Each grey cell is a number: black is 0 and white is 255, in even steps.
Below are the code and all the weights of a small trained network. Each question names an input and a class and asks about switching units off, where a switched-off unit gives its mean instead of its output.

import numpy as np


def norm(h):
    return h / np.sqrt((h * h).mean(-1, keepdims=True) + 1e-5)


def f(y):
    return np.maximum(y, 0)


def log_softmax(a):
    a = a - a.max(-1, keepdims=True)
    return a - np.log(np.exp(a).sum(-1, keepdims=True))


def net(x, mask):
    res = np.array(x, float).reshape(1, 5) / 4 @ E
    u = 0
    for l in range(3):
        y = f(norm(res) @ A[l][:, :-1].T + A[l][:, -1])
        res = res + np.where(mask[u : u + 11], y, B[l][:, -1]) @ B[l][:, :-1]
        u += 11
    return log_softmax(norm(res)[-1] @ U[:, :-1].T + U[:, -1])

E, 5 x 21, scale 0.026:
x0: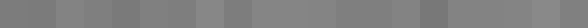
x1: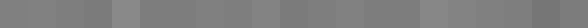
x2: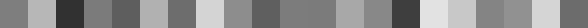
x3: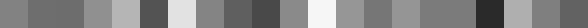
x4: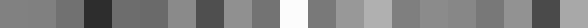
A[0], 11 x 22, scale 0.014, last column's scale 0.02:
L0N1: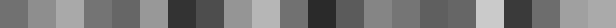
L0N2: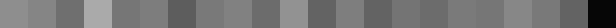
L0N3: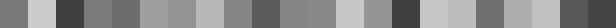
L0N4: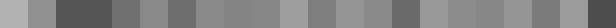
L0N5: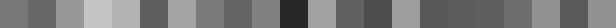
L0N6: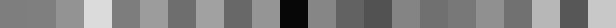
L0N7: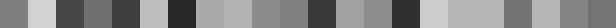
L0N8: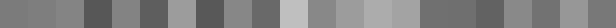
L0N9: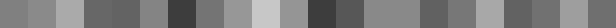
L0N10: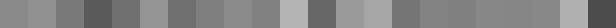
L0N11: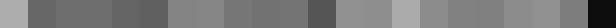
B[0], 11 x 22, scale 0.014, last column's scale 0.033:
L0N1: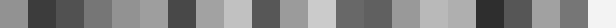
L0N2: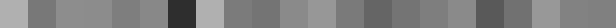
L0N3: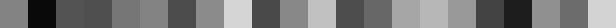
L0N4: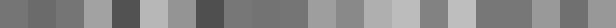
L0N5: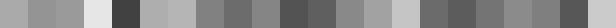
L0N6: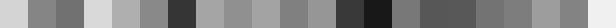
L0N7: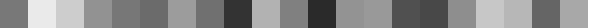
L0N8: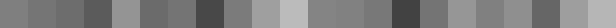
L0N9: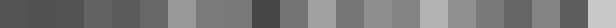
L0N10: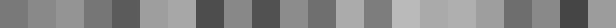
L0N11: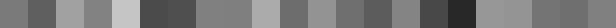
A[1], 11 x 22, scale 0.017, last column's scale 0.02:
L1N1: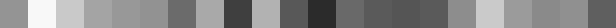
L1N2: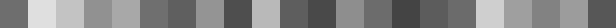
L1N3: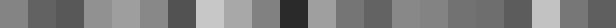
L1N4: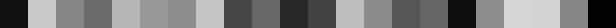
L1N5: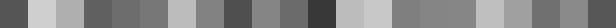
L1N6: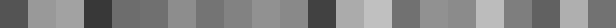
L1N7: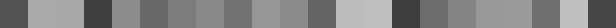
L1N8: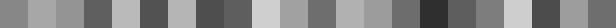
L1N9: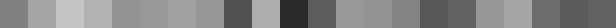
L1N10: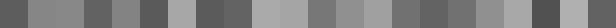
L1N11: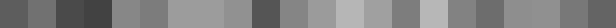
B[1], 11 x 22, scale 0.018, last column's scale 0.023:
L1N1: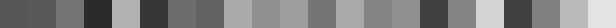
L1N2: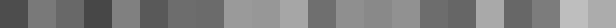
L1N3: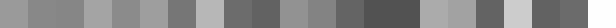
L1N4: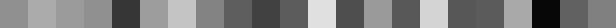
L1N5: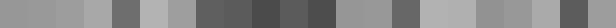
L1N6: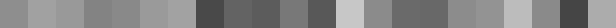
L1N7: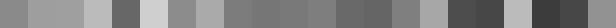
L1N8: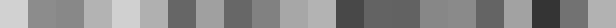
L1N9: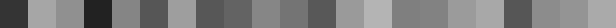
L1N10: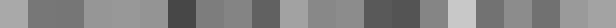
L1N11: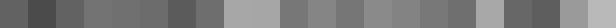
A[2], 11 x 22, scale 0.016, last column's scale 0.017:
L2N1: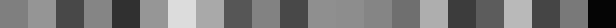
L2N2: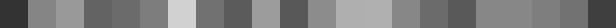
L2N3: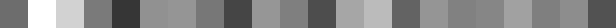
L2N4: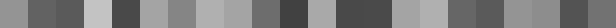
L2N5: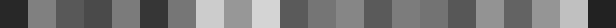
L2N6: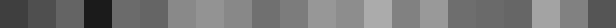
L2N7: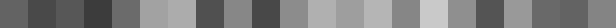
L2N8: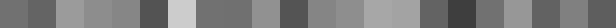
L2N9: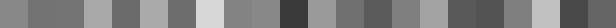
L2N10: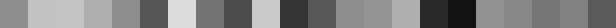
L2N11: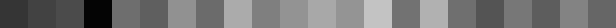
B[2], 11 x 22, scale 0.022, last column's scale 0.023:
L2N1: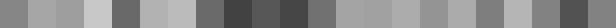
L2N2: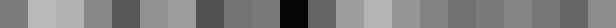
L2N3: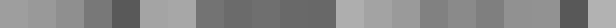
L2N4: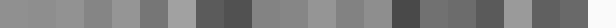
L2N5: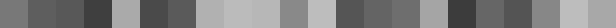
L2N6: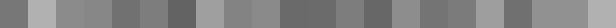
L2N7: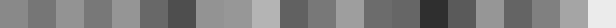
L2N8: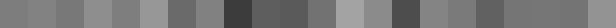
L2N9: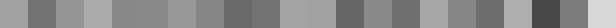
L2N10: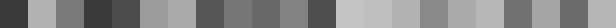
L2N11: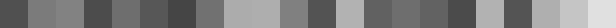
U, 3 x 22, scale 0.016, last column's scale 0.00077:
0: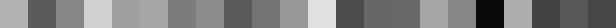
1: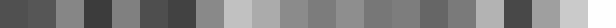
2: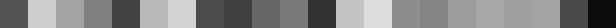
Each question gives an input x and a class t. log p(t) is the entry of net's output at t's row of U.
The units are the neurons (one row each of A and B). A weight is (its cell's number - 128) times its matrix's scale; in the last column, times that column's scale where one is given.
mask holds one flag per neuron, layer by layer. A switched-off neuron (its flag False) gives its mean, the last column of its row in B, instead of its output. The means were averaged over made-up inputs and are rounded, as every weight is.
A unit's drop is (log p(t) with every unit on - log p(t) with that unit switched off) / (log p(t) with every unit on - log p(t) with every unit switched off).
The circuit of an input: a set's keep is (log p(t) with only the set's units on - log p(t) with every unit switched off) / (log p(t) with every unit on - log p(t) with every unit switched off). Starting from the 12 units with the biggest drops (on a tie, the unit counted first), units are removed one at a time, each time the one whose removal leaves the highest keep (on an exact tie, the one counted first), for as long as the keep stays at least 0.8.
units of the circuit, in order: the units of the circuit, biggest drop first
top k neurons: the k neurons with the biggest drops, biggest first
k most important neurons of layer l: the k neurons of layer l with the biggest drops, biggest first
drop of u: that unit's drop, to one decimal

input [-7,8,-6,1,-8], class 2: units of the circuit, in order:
[L0N5, L2N10]
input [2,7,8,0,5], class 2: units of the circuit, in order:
[L0N7]
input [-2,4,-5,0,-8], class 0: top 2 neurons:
[L0N7, L0N6]
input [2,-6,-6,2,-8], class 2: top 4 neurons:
[L0N5, L0N3, L2N10, L0N1]
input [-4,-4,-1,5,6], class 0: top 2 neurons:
[L0N1, L0N3]
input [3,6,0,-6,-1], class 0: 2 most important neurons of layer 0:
[L0N1, L0N9]
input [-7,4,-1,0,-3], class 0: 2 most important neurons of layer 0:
[L0N7, L0N6]
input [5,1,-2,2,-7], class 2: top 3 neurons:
[L0N5, L0N1, L0N3]
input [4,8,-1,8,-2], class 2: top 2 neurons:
[L0N1, L0N3]
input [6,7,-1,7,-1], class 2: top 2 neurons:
[L0N1, L0N3]
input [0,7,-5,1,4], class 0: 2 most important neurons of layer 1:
[L1N8, L1N1]
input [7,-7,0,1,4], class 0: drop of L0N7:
0.2
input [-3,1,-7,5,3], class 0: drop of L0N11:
0.0
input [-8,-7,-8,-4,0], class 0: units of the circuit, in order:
[L1N1]
